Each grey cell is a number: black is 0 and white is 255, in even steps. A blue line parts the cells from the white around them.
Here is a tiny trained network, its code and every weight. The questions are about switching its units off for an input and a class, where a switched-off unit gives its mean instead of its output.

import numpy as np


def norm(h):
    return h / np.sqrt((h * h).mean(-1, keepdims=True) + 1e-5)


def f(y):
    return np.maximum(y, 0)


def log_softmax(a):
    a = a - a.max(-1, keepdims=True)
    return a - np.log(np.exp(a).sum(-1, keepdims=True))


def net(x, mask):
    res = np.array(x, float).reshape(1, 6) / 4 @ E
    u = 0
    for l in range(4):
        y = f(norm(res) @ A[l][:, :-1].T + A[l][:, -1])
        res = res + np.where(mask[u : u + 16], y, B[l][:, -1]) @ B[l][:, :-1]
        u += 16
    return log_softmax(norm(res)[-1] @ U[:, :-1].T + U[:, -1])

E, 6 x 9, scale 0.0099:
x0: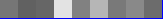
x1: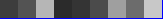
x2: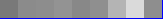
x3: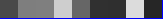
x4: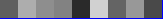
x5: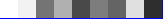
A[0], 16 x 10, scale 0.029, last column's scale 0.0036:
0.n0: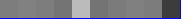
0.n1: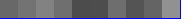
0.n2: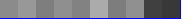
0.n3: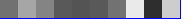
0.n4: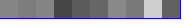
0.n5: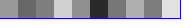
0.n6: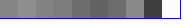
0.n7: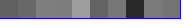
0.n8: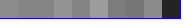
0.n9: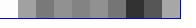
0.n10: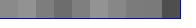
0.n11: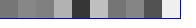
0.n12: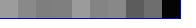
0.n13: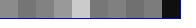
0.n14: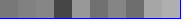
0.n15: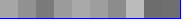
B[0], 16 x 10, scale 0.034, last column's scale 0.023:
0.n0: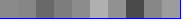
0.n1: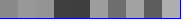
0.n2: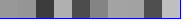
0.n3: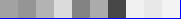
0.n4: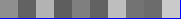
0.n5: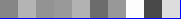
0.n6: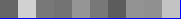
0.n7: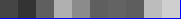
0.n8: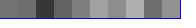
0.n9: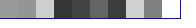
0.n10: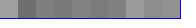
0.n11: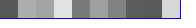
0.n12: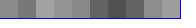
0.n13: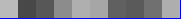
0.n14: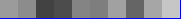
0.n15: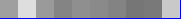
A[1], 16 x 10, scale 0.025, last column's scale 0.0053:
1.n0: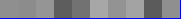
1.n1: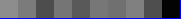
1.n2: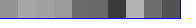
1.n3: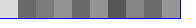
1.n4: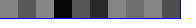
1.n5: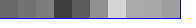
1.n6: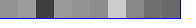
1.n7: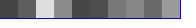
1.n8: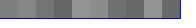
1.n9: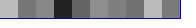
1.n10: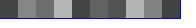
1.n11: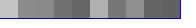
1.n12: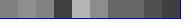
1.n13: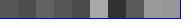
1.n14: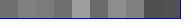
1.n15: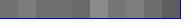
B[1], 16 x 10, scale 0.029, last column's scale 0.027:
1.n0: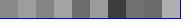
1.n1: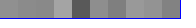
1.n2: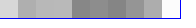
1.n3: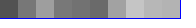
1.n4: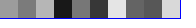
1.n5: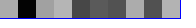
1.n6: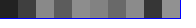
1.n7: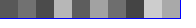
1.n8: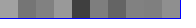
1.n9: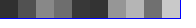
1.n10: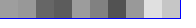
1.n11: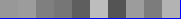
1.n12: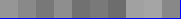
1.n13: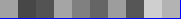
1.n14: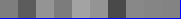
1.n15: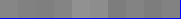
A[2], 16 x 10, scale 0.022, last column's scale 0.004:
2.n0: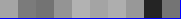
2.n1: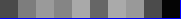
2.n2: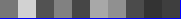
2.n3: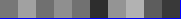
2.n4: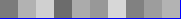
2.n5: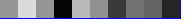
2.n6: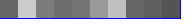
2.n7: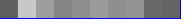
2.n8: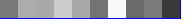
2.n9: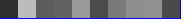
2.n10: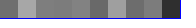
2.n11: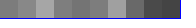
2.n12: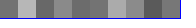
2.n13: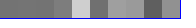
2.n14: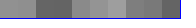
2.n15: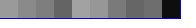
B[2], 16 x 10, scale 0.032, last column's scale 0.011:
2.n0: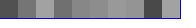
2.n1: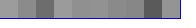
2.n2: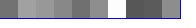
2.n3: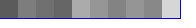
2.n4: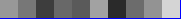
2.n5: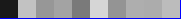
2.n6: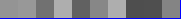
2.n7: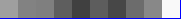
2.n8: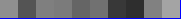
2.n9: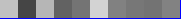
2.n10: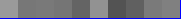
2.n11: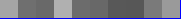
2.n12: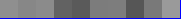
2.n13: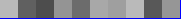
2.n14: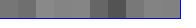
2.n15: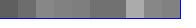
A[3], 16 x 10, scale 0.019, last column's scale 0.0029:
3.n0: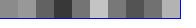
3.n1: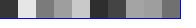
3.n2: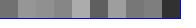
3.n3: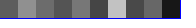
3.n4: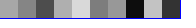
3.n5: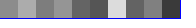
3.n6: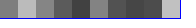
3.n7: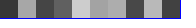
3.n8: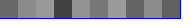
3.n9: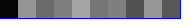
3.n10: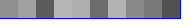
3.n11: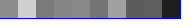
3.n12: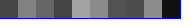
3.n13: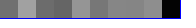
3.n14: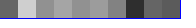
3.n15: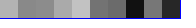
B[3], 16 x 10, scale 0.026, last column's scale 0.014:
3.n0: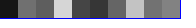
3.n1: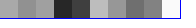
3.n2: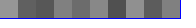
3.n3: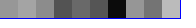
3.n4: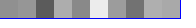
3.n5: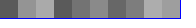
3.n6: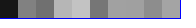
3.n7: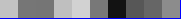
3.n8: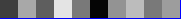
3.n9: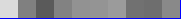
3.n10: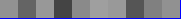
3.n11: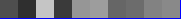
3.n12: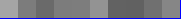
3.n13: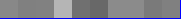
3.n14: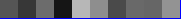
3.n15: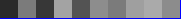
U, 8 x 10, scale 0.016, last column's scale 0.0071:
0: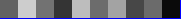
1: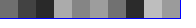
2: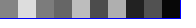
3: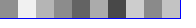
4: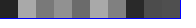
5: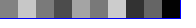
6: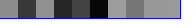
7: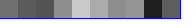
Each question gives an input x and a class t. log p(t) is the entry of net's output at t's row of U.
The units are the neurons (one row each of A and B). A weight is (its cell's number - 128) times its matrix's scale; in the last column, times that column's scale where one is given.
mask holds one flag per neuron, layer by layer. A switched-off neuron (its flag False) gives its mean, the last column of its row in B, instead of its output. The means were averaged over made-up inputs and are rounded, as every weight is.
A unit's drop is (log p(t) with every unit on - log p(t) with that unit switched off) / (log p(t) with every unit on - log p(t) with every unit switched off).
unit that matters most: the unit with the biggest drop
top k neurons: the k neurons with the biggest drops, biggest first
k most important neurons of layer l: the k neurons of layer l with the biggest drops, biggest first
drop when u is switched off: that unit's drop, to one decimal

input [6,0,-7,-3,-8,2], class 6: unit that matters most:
0.n9
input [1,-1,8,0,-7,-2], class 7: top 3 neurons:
[0.n9; 0.n3; 1.n6]
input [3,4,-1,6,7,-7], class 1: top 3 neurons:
[0.n5; 0.n9; 1.n7]
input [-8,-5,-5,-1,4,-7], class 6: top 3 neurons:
[0.n11; 0.n14; 0.n3]
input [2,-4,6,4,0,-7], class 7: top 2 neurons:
[0.n9; 0.n3]
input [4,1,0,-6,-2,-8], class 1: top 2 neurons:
[0.n7; 0.n9]
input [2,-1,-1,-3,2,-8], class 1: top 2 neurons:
[0.n7; 0.n9]
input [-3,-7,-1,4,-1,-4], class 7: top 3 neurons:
[0.n9; 0.n3; 0.n13]
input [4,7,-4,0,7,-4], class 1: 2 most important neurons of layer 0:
[0.n9; 0.n11]
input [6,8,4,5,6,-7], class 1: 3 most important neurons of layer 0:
[0.n5; 0.n9; 0.n3]
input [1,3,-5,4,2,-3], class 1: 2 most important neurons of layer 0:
[0.n9; 0.n7]
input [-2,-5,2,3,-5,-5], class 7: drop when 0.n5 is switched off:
0.4
